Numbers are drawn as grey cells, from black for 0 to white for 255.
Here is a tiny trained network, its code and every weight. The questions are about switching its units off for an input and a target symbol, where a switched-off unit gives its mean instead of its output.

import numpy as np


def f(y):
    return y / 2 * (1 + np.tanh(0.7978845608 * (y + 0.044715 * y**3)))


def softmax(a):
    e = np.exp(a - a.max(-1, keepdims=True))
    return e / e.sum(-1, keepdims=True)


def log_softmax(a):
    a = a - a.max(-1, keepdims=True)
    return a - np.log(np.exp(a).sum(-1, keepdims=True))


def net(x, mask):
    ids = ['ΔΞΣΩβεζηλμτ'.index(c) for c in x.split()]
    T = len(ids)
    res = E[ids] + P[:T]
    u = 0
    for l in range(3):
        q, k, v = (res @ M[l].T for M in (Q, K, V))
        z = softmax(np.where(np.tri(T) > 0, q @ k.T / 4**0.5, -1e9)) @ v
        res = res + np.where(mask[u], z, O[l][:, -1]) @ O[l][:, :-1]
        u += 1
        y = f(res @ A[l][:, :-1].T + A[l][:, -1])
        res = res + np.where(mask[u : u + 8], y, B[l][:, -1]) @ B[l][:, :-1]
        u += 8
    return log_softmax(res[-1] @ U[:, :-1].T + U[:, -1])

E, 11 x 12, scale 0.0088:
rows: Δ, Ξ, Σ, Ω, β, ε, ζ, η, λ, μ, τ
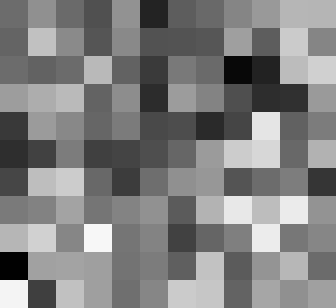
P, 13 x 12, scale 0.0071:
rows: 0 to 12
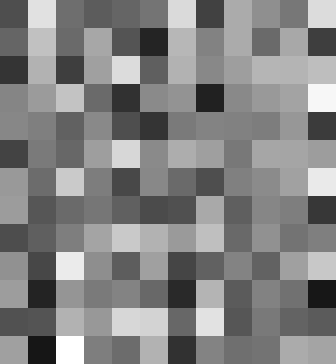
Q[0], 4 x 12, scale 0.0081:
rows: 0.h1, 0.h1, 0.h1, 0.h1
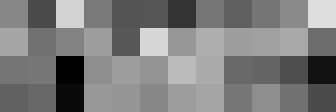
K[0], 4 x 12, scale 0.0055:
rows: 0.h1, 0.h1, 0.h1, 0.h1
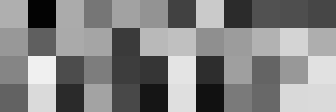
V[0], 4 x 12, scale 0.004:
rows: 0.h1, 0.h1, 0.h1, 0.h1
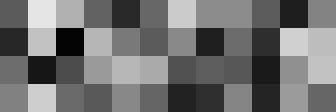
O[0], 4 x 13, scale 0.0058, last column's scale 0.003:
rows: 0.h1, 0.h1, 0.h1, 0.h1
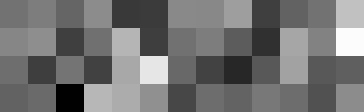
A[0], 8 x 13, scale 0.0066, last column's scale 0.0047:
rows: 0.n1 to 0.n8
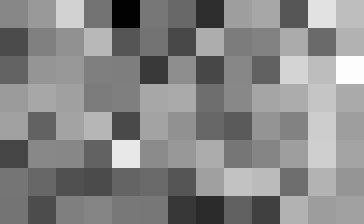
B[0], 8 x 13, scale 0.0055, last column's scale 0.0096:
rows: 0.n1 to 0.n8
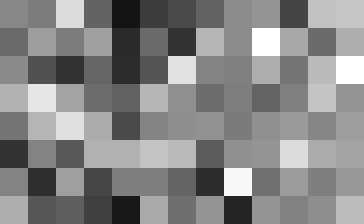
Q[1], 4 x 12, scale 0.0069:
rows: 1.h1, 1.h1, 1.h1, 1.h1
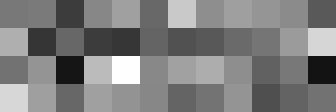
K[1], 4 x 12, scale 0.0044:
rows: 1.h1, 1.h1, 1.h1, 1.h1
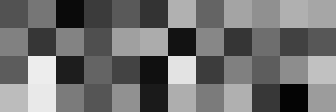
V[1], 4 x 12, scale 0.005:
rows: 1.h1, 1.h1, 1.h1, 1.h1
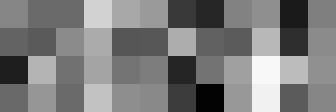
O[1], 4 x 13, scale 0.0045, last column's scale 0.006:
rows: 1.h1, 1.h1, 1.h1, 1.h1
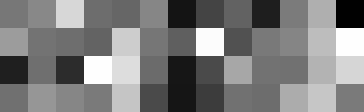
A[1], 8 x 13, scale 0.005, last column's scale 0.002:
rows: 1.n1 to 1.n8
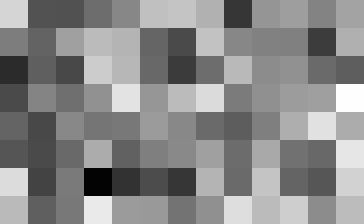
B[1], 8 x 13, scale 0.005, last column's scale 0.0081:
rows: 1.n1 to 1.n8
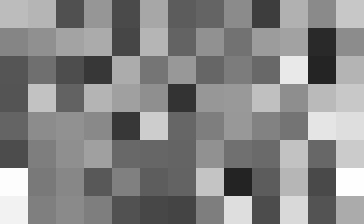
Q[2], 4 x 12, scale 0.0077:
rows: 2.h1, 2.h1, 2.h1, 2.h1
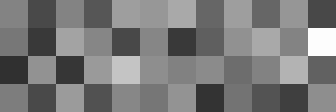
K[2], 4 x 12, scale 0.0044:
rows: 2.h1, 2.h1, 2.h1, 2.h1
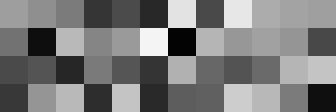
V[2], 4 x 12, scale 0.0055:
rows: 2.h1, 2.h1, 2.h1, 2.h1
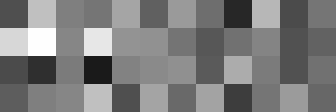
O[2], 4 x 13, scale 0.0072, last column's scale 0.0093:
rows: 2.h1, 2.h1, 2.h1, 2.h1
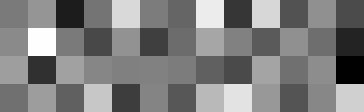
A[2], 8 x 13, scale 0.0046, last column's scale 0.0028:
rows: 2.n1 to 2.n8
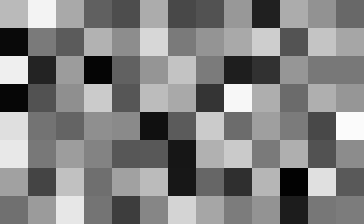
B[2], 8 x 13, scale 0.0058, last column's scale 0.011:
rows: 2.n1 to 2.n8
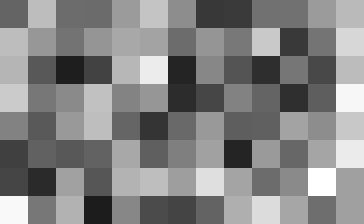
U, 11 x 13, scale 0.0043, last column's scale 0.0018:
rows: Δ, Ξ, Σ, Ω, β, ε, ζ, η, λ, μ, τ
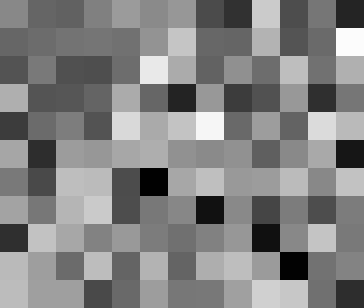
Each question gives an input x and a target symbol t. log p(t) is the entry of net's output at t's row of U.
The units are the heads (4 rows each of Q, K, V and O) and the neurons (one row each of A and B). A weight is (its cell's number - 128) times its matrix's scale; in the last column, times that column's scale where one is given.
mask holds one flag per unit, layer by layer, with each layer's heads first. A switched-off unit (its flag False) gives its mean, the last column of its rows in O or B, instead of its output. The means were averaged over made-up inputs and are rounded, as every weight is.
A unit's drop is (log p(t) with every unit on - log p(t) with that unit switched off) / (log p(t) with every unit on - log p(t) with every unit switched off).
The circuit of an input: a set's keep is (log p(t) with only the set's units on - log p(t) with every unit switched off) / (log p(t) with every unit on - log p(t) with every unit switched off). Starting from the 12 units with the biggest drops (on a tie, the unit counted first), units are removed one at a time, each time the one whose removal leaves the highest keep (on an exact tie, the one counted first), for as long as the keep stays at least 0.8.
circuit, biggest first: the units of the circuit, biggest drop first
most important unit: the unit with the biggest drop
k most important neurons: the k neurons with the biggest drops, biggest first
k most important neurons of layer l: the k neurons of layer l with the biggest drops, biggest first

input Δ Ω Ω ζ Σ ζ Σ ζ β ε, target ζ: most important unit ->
0.n3
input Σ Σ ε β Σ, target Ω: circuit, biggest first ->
(0.h1 0.n8 1.n7 2.n3)
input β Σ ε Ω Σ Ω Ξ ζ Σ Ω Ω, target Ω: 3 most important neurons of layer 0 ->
(0.n6 0.n2 0.n5)
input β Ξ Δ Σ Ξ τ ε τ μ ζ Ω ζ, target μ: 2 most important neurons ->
(1.n7 0.n8)
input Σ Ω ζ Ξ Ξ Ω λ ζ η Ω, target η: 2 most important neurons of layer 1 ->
(1.n4 1.n8)
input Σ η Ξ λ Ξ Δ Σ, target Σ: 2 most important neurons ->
(0.n8 1.n4)
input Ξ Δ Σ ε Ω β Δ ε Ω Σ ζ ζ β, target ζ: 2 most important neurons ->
(1.n7 0.n1)
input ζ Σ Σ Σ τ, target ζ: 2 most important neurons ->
(0.n8 0.n1)
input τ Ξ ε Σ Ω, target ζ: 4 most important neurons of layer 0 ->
(0.n8 0.n1 0.n7 0.n4)
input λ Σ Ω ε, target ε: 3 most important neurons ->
(0.n7 2.n7 0.n1)
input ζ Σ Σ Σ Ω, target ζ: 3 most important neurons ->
(0.n1 0.n8 0.n7)
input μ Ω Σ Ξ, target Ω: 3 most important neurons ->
(1.n7 0.n3 2.n3)
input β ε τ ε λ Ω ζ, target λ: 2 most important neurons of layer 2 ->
(2.n1 2.n2)
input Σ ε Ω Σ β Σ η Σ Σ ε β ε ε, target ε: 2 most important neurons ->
(2.n7 0.n7)
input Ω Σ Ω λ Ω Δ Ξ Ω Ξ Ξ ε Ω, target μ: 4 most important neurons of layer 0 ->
(0.n1 0.n8 0.n3 0.n7)
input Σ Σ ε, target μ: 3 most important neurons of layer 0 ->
(0.n8 0.n6 0.n3)
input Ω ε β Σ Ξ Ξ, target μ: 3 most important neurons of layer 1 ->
(1.n7 1.n4 1.n5)
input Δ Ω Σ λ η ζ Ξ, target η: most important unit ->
1.h1
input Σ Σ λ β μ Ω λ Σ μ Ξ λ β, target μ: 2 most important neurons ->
(1.n7 0.n8)
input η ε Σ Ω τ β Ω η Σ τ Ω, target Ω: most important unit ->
0.n6
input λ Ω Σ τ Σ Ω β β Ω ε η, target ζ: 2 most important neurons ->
(2.n3 1.n8)
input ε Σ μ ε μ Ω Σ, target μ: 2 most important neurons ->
(0.n2 1.n5)
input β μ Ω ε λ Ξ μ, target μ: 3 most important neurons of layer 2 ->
(2.n4 2.n2 2.n5)
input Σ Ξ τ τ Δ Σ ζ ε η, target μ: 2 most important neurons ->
(1.n7 2.n4)
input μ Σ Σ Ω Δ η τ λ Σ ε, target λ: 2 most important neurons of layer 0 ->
(0.n3 0.n1)
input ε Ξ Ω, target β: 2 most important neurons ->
(2.n4 1.n4)
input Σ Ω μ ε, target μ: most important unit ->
1.h1
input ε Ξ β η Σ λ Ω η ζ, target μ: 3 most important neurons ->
(1.n7 2.n2 0.n8)
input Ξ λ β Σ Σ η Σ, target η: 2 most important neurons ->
(0.n3 1.n8)
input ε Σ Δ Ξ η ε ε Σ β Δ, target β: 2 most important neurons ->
(0.n3 2.n7)
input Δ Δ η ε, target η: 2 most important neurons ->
(1.n8 2.n4)
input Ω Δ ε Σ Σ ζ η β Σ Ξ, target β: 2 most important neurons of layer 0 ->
(0.n3 0.n8)
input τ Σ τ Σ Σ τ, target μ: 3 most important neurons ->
(0.n8 1.n7 1.n4)
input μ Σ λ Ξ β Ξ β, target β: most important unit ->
2.n7
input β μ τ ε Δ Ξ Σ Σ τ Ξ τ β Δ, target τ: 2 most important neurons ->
(2.n8 0.n1)
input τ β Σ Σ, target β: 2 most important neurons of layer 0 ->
(0.n4 0.n3)
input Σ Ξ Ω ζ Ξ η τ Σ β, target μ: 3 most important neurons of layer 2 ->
(2.n2 2.n4 2.n6)
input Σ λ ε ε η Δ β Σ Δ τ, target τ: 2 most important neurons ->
(2.n8 0.n5)
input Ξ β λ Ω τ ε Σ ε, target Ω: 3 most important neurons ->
(0.n7 1.n4 1.n7)
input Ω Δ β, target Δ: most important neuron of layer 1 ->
(1.n7)
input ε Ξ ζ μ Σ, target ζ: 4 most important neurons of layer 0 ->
(0.n2 0.n7 0.n1 0.n4)
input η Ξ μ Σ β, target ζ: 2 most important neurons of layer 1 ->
(1.n5 1.n4)
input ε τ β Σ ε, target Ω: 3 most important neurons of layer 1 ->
(1.n4 1.n7 1.n3)
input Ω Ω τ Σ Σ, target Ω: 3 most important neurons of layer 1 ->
(1.n7 1.n4 1.n5)
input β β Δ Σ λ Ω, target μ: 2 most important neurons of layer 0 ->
(0.n8 0.n3)
